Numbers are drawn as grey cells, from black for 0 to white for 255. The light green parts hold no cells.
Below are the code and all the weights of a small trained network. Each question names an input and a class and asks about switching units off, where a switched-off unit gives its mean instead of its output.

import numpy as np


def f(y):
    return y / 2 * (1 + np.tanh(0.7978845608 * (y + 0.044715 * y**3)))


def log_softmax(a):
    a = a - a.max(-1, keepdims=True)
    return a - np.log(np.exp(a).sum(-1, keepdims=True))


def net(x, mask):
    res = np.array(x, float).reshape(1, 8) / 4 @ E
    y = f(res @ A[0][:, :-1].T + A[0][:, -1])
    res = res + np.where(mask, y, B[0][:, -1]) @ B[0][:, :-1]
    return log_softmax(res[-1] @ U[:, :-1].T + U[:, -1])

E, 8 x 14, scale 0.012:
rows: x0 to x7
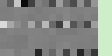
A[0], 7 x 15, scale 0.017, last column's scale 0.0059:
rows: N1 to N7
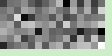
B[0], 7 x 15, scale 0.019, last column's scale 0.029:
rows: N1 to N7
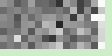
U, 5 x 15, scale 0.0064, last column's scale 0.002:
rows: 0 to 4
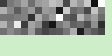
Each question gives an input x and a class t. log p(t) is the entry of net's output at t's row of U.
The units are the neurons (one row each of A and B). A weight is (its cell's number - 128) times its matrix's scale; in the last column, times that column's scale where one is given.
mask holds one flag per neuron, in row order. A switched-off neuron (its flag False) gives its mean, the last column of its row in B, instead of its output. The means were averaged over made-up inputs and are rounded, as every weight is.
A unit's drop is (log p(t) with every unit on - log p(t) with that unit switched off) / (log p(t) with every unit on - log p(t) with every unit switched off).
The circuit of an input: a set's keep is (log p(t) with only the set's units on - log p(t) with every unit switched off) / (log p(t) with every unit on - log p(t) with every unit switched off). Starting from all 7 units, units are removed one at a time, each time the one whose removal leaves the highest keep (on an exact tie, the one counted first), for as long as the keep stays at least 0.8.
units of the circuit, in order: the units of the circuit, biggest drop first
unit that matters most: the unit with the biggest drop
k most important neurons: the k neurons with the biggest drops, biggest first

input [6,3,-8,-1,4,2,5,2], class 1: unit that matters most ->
N3
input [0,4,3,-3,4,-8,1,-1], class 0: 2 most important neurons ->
N3, N6
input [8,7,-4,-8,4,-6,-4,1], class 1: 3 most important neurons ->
N1, N5, N3
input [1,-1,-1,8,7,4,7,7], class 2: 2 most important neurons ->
N4, N2
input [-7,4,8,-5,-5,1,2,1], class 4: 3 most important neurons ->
N1, N5, N2
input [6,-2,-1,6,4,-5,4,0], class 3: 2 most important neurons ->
N6, N7
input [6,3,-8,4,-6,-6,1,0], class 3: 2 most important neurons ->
N6, N7
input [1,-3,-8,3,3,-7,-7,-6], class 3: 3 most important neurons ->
N6, N3, N1
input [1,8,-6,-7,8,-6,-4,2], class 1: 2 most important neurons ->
N1, N5
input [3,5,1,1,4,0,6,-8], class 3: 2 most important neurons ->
N6, N5
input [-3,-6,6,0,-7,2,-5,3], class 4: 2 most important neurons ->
N7, N3
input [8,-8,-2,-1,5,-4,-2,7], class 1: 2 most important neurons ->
N1, N7
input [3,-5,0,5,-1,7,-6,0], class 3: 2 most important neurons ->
N7, N6
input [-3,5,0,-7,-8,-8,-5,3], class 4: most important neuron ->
N1
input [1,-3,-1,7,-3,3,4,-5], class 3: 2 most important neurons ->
N6, N3
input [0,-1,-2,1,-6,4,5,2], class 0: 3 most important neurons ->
N3, N1, N6
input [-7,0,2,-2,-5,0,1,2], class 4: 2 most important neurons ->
N2, N3
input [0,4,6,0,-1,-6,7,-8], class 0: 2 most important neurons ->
N1, N3
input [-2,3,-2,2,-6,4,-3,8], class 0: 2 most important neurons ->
N5, N3
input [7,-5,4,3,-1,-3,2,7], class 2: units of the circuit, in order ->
N5
